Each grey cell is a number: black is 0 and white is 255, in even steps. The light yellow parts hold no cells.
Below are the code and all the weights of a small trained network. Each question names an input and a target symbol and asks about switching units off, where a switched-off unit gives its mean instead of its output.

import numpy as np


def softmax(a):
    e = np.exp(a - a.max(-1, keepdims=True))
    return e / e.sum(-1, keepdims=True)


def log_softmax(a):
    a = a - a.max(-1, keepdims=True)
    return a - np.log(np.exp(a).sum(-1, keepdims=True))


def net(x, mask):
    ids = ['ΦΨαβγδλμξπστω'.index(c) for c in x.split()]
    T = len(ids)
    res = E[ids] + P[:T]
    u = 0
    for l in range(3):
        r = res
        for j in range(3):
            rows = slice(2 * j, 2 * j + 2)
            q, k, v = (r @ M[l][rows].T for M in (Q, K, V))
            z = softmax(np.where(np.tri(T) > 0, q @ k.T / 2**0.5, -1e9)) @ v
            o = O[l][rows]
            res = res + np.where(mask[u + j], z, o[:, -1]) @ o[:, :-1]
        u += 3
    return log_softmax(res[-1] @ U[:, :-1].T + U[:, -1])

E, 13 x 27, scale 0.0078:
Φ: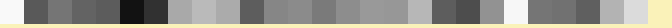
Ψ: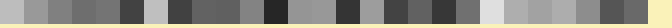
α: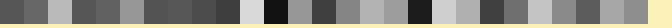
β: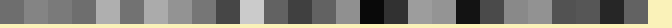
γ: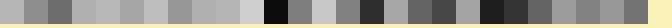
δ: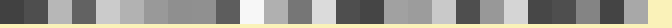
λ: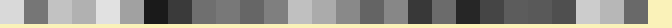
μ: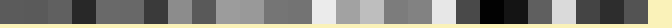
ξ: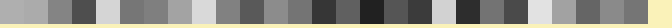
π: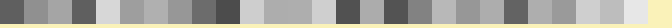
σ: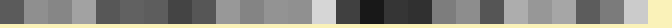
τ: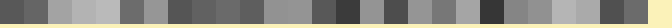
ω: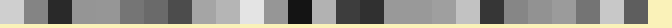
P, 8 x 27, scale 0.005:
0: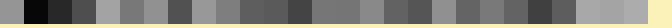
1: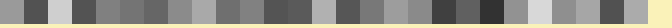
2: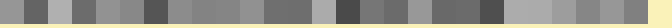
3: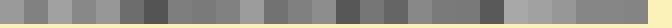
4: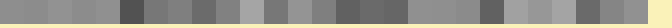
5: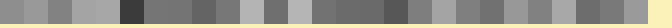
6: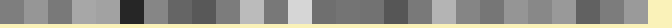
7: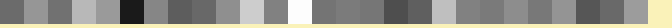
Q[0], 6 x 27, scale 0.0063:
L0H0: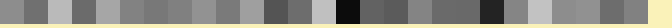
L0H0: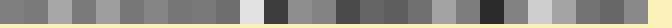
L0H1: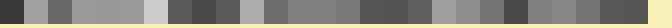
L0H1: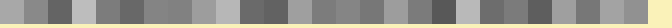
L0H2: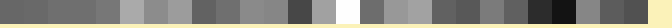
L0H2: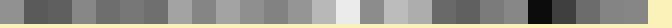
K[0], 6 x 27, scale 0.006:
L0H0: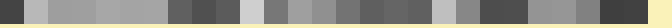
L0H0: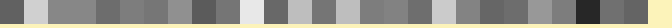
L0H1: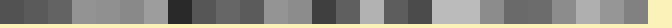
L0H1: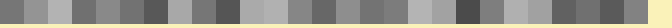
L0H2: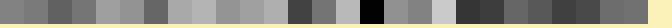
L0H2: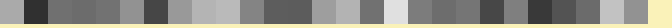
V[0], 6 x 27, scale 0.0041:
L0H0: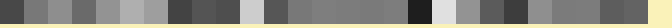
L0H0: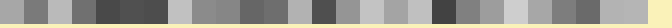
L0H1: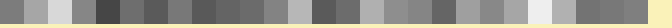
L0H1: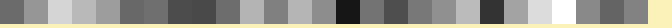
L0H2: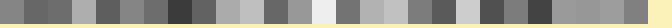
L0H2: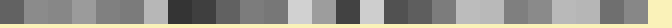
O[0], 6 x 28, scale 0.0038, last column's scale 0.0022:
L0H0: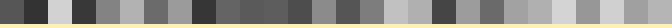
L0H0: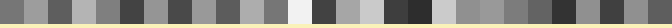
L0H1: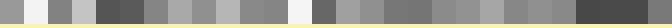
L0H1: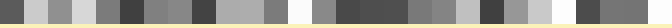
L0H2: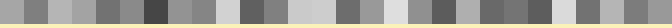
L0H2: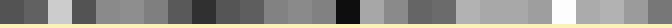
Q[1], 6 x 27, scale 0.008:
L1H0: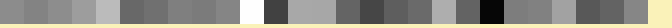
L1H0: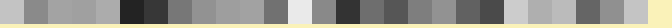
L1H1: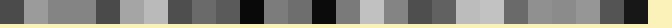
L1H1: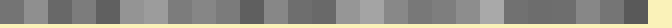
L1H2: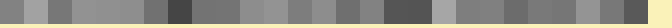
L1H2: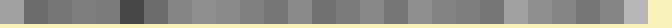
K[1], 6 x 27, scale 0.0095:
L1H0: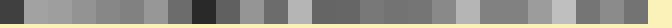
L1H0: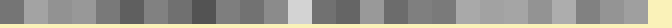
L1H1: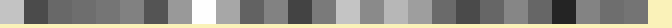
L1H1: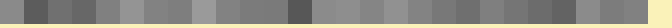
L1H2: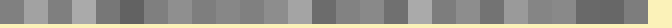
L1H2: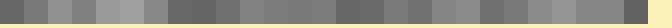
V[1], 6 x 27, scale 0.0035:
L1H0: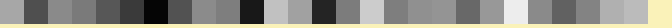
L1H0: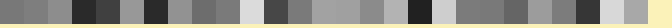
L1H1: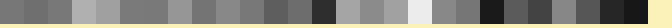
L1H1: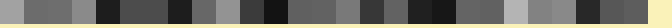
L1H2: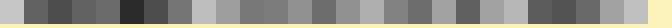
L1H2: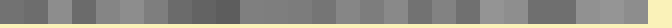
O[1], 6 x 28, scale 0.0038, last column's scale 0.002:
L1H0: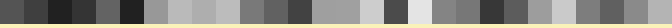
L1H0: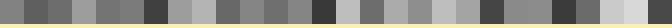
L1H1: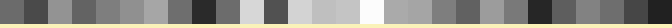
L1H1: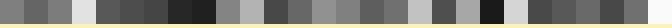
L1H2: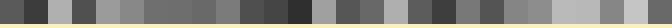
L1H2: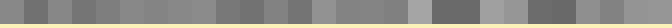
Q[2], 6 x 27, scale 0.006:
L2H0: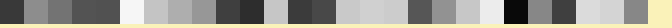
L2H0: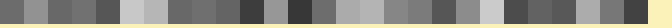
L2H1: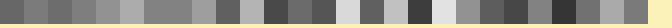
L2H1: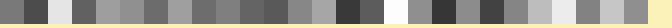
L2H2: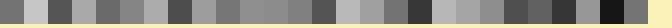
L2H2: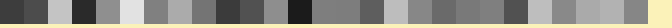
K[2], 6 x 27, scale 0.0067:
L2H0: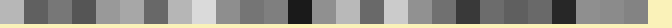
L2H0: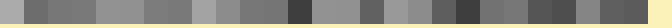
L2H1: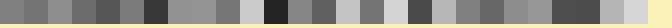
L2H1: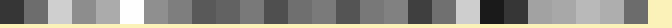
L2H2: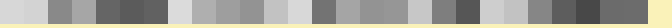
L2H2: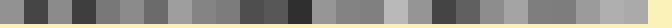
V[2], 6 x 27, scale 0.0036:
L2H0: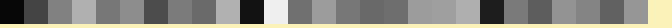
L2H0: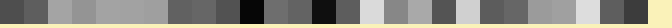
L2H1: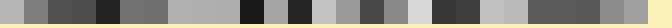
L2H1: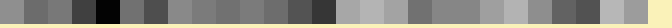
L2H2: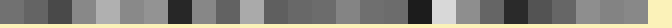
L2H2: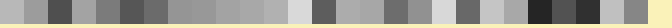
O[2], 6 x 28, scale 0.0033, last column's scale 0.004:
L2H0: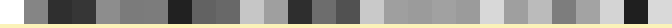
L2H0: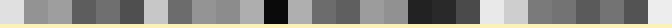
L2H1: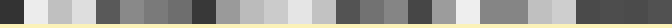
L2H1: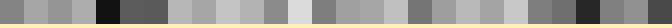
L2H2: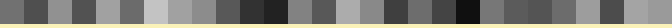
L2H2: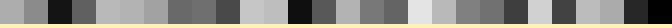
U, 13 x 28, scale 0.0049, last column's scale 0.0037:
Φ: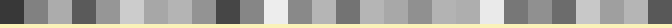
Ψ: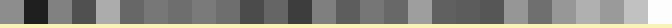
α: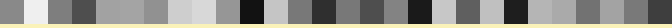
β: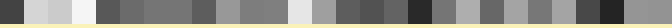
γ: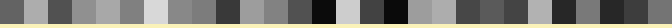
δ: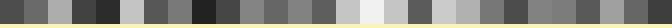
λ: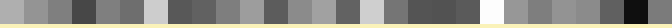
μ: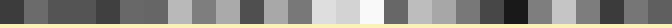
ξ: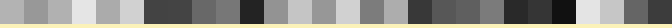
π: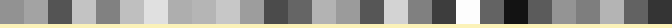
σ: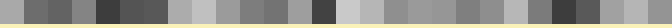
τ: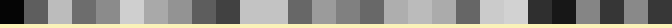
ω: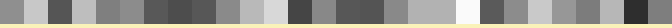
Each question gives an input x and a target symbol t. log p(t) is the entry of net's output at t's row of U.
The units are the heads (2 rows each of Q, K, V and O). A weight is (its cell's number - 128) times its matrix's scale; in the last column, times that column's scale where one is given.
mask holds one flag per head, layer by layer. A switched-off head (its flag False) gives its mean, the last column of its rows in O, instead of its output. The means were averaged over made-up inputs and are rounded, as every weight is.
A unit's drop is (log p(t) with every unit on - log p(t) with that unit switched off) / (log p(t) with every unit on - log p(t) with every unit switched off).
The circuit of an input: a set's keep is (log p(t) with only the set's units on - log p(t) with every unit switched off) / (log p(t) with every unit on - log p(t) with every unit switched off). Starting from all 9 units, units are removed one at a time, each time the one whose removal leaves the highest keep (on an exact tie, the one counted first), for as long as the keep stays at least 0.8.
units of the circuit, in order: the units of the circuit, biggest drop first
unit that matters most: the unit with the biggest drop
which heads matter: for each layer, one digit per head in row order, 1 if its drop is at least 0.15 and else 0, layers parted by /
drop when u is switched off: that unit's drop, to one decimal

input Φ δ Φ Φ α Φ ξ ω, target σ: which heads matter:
100 / 100 / 010
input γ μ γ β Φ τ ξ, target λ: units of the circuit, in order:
(L2H0, L1H0, L0H2)
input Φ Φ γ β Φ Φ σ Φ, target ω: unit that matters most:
L2H2
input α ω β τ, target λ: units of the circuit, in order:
(L2H0, L1H0)
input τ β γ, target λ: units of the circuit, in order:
(L2H0, L1H0)
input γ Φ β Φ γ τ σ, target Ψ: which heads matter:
001 / 000 / 010
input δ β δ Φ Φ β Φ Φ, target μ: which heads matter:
000 / 100 / 100
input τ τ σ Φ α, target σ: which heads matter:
000 / 100 / 010
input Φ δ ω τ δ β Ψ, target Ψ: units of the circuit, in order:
(L2H1, L0H2)
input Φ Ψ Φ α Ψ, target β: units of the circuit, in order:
(L2H0, L0H1)
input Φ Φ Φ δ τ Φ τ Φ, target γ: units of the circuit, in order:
(L0H0, L2H2)
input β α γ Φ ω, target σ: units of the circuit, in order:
(L1H0, L2H1)
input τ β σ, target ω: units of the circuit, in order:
(L2H0, L1H1)
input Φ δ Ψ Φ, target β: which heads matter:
100 / 000 / 110
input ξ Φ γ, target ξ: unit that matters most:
L1H0
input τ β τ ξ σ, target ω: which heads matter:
010 / 011 / 100
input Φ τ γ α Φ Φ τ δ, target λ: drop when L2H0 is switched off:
0.7
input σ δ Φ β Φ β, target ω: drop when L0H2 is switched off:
0.2
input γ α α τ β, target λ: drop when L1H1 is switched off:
0.1
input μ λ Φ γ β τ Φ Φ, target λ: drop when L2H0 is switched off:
0.6
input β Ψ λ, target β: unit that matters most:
L2H0
